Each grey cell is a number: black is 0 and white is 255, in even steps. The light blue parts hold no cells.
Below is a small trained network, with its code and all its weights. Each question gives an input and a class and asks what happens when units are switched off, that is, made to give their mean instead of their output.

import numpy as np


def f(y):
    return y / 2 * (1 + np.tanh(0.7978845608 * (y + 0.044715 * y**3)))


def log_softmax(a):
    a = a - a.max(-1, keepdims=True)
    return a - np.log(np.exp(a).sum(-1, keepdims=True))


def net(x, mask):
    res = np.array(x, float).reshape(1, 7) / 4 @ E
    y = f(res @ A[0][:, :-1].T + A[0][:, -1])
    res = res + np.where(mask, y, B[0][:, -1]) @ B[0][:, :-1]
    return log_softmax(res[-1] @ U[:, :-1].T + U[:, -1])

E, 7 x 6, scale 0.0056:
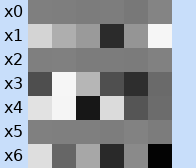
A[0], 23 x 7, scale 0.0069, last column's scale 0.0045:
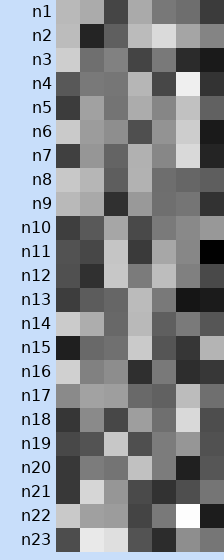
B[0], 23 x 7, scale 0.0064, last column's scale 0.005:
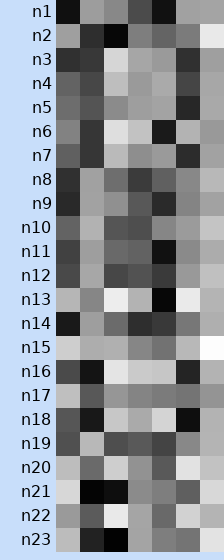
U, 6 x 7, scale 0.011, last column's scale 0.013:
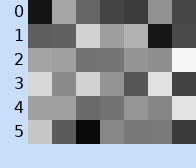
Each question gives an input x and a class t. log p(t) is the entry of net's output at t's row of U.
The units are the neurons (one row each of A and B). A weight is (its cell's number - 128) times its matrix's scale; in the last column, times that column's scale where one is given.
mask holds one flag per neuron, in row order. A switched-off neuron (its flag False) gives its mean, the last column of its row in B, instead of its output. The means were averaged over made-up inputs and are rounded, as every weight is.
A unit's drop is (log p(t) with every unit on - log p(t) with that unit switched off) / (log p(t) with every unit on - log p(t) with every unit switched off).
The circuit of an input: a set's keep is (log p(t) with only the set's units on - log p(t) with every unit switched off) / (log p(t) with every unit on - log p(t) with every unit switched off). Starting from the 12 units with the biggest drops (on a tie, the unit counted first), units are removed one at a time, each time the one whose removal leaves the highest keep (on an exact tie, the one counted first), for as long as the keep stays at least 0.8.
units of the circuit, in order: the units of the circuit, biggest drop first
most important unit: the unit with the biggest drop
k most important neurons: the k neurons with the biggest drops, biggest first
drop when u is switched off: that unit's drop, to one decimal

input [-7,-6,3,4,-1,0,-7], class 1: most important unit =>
n18
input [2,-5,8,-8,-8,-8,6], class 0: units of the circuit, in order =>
(n12 n11)
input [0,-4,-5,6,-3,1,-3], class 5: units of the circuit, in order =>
(n21 n23)
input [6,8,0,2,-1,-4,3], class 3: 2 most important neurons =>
(n22 n6)
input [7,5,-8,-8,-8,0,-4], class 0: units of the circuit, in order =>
(n12 n11)
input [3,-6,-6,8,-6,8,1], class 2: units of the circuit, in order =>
(n15 n21)
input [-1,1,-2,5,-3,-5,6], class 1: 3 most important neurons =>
(n16 n3 n2)
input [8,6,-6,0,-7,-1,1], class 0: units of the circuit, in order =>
(n11 n19)
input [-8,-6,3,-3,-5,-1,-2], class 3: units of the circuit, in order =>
(n13 n15)
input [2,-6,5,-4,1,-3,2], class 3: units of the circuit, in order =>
(n13 n20 n15)
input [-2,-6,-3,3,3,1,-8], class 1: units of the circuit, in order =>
(n18 n7)
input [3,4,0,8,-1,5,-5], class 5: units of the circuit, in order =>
(n23 n21)
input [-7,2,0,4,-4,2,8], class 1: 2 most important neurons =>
(n16 n3)
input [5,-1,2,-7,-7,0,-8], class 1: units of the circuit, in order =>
(n18)
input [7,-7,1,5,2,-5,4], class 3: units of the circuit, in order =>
(n13 n20)
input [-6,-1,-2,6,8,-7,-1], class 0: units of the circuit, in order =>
(n14 n1)
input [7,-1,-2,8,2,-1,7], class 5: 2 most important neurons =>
(n21 n23)
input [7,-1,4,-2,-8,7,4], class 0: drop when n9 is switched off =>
0.0
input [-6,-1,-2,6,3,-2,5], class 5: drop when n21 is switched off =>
0.8
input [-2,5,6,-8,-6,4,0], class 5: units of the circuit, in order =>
(n2)
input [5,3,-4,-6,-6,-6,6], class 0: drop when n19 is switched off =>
0.1
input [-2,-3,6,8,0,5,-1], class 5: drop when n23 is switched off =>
0.2
